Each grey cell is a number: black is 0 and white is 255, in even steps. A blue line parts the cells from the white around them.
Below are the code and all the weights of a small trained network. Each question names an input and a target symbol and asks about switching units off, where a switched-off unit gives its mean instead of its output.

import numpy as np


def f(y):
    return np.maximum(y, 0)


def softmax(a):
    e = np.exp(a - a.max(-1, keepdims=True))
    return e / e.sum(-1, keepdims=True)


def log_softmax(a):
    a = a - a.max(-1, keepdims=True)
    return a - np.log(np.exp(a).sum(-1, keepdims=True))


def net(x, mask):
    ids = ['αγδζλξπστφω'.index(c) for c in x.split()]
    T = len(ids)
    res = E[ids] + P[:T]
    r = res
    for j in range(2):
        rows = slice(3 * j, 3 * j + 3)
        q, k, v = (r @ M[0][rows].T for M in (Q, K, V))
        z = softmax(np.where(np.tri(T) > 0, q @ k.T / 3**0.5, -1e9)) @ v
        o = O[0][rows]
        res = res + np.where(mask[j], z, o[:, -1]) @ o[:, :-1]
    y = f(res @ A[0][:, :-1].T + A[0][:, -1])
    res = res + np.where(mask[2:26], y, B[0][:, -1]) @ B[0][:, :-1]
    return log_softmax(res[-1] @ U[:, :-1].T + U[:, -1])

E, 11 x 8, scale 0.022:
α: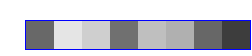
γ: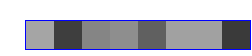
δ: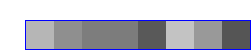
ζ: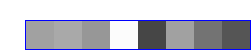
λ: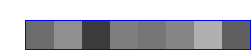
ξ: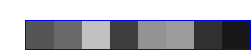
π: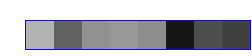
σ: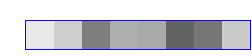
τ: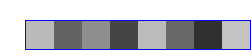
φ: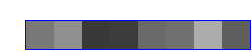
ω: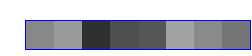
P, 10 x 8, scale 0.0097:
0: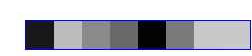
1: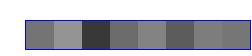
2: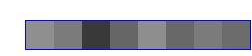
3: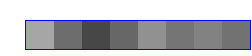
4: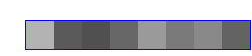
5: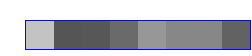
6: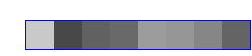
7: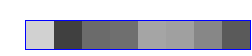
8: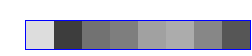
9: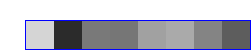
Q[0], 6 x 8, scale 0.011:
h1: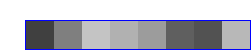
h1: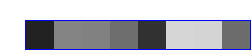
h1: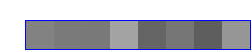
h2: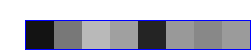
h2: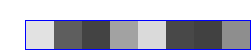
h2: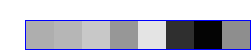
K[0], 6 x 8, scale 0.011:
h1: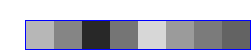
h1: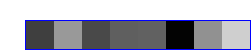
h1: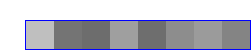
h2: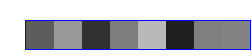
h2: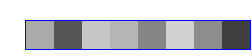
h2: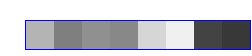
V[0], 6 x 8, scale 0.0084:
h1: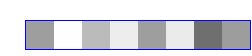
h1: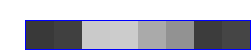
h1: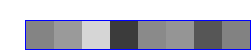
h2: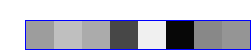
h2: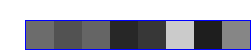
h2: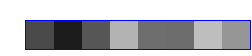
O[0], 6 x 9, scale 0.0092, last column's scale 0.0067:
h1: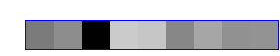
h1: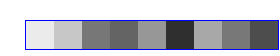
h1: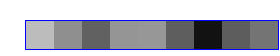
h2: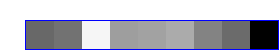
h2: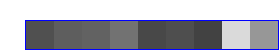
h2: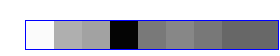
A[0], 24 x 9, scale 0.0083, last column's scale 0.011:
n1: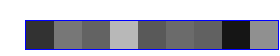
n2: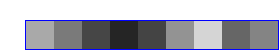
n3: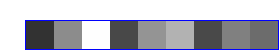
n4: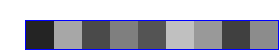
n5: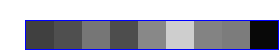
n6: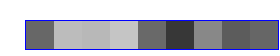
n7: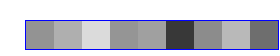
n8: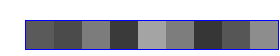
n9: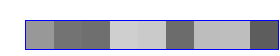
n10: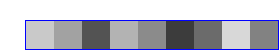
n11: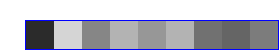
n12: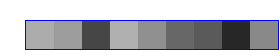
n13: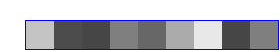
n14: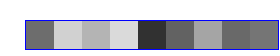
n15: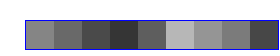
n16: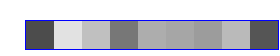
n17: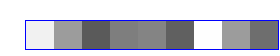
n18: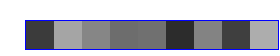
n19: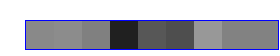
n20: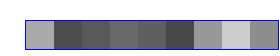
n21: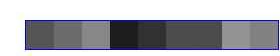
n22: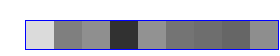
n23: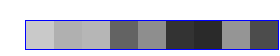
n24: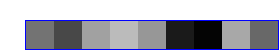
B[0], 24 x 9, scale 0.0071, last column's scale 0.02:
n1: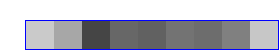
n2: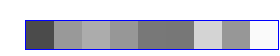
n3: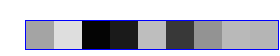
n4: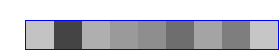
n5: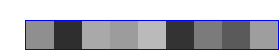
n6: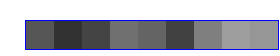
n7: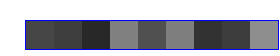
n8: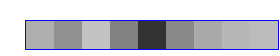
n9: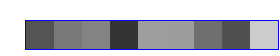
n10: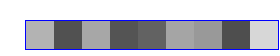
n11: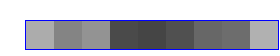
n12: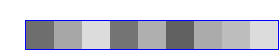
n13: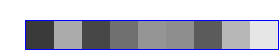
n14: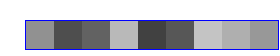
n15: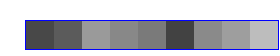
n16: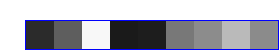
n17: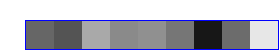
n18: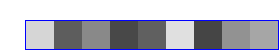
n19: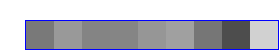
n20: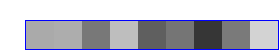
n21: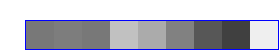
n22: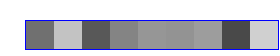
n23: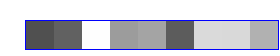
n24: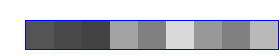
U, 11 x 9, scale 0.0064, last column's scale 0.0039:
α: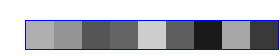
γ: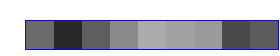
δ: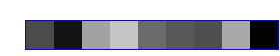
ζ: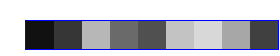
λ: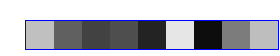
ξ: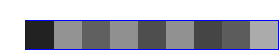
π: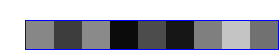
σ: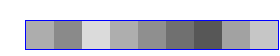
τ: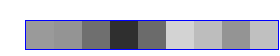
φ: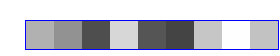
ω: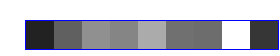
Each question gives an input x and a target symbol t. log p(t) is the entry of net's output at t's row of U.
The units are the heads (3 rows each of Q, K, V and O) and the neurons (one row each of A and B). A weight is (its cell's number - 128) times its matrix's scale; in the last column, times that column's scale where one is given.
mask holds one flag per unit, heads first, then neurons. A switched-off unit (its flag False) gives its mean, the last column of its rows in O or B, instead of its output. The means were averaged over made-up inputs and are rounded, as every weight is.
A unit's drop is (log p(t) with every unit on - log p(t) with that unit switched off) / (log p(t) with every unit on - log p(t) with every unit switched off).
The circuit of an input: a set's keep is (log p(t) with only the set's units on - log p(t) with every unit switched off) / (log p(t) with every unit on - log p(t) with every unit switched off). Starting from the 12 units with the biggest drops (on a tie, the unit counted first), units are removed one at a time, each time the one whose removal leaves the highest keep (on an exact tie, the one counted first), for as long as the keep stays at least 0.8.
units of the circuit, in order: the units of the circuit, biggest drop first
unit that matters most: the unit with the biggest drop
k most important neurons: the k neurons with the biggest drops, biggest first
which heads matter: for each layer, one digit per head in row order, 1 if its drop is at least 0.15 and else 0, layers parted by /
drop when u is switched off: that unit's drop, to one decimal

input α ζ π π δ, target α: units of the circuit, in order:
h1
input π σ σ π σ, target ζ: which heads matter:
01
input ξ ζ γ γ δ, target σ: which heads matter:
10
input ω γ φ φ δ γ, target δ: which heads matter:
11
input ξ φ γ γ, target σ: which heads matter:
10
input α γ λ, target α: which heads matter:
10
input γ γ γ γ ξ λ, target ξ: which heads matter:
11
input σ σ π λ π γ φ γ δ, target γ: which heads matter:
11
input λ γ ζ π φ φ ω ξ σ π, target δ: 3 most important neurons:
n23; n24; n7
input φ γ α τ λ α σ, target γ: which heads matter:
11
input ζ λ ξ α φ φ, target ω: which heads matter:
10
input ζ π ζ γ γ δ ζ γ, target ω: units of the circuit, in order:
n13; h1; n12; n17
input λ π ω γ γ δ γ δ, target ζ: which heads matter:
10
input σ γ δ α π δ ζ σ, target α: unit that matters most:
n17
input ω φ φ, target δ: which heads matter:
11
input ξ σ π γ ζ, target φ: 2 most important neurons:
n14; n21
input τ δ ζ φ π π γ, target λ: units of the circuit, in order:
h1; n23
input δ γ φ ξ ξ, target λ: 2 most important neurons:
n18; n24
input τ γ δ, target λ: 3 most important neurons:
n2; n12; n23
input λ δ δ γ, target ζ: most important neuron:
n2
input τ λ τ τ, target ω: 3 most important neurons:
n3; n24; n23
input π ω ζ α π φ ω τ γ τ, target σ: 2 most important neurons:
n23; n20
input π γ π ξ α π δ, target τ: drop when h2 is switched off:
0.9
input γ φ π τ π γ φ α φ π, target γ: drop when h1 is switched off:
0.4
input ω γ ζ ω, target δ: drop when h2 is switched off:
0.2
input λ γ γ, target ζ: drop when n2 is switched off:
0.2
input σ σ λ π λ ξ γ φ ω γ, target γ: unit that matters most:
h1
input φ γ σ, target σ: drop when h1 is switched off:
0.1
